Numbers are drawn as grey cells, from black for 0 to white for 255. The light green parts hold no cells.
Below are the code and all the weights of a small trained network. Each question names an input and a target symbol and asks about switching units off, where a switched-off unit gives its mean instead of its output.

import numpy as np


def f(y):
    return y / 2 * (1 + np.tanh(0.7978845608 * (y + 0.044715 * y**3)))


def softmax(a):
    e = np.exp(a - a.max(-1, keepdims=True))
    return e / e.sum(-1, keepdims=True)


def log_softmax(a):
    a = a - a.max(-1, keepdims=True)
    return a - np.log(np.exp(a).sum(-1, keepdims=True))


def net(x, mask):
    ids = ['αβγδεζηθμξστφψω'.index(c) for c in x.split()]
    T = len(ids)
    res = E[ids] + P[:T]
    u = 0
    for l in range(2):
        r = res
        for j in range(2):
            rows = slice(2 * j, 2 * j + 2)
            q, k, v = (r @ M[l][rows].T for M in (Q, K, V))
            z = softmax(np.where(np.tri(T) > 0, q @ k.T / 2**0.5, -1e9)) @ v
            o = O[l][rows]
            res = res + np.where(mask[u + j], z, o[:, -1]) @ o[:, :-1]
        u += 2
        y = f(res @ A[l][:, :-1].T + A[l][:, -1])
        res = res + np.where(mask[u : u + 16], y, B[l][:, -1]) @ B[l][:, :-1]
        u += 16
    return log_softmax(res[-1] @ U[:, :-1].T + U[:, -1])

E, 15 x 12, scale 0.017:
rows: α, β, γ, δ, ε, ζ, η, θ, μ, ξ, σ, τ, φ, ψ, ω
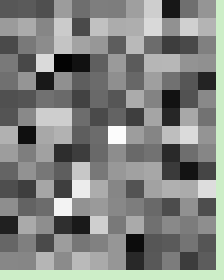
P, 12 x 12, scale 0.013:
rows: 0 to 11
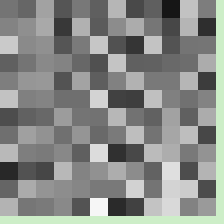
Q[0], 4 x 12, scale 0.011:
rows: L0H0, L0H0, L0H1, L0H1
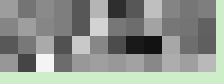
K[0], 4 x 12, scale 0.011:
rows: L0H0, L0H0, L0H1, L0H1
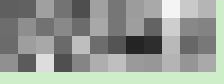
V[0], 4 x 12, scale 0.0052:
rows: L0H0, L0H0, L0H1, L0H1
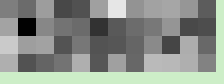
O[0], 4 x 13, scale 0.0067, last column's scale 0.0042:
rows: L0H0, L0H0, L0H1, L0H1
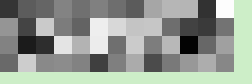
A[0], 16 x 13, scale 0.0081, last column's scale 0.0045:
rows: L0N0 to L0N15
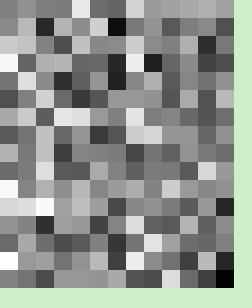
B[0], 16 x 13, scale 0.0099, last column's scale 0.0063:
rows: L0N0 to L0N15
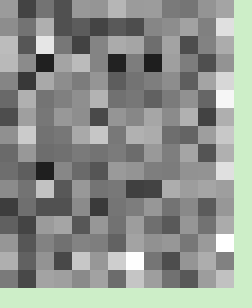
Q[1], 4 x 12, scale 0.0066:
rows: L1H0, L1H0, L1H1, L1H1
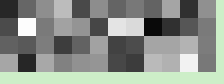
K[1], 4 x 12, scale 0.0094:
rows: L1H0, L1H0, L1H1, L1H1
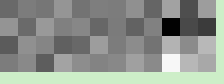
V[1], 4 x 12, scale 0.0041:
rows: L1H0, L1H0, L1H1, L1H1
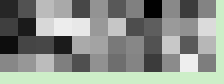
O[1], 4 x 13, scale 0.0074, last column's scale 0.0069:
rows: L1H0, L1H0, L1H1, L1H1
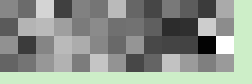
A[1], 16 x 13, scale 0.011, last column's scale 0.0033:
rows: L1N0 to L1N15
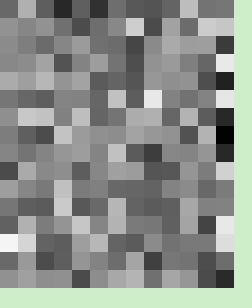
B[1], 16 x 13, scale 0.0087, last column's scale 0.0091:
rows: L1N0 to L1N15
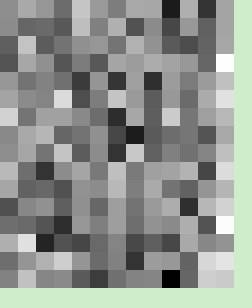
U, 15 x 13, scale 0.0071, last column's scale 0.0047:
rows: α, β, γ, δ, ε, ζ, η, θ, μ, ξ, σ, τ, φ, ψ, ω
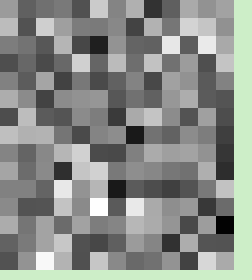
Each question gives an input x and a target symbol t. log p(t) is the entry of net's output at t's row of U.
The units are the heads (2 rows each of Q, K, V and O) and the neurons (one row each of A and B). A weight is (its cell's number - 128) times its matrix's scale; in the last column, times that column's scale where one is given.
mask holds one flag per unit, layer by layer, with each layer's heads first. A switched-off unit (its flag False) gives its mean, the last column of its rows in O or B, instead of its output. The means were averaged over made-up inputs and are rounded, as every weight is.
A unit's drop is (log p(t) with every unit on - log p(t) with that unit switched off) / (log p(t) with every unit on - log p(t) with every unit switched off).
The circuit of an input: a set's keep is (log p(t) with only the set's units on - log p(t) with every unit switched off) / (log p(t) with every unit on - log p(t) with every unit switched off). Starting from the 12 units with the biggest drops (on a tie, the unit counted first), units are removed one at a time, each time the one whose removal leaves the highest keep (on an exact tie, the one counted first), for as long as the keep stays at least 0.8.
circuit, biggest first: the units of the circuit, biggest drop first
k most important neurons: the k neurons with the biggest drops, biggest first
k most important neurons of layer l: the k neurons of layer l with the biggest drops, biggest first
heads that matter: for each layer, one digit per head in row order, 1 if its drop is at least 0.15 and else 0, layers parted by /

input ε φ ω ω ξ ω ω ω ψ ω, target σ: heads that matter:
00 / 10
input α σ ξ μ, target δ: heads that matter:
00 / 00
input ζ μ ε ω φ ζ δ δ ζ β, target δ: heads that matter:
01 / 00
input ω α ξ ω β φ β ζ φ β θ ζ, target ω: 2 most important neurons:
[L0N10 L0N7]
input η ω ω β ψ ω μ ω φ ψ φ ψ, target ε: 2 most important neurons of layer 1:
[L1N4 L1N3]
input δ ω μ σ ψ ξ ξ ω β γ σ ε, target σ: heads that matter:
00 / 11
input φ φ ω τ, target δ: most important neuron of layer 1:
[L1N9]
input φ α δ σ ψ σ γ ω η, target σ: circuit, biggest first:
[L1H0 L1H1]
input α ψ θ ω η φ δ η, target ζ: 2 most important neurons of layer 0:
[L0N7 L0N5]
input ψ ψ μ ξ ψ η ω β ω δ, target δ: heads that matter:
01 / 00
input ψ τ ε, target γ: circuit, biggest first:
[L1N5 L1H1 L0N5]
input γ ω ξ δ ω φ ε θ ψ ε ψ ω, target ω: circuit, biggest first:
[L0N10 L1H0]
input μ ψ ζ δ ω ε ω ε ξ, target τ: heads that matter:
10 / 00
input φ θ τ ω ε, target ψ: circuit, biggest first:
[L1N15 L0N2 L0N12]
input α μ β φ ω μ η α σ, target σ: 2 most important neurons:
[L0N9 L1N7]
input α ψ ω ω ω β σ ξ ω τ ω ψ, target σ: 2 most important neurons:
[L0N9 L0N15]
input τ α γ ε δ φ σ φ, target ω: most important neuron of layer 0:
[L0N4]
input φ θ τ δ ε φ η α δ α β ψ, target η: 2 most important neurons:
[L1N2 L0N1]
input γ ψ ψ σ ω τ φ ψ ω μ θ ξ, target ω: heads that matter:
00 / 00
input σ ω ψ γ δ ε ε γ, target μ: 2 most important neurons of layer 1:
[L1N6 L1N14]
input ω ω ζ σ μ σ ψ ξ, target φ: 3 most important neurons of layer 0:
[L0N2 L0N7 L0N6]
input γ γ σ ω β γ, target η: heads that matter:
10 / 01
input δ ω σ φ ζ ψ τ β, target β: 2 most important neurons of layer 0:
[L0N2 L0N12]
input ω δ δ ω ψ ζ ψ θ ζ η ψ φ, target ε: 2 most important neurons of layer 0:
[L0N1 L0N4]
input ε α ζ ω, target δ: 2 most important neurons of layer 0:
[L0N8 L0N4]
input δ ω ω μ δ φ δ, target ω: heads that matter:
11 / 01
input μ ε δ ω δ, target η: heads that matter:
00 / 00
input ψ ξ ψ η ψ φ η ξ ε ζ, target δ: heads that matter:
00 / 01
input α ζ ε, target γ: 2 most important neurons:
[L1N5 L0N1]
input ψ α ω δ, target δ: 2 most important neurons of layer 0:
[L0N5 L0N4]
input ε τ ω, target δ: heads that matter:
10 / 00
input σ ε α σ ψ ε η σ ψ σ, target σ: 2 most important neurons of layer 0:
[L0N0 L0N6]
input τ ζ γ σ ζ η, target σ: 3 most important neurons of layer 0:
[L0N0 L0N9 L0N2]
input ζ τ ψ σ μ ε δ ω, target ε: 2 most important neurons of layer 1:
[L1N4 L1N12]
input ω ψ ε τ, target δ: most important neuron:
[L0N6]
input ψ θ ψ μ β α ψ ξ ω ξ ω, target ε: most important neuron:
[L0N11]
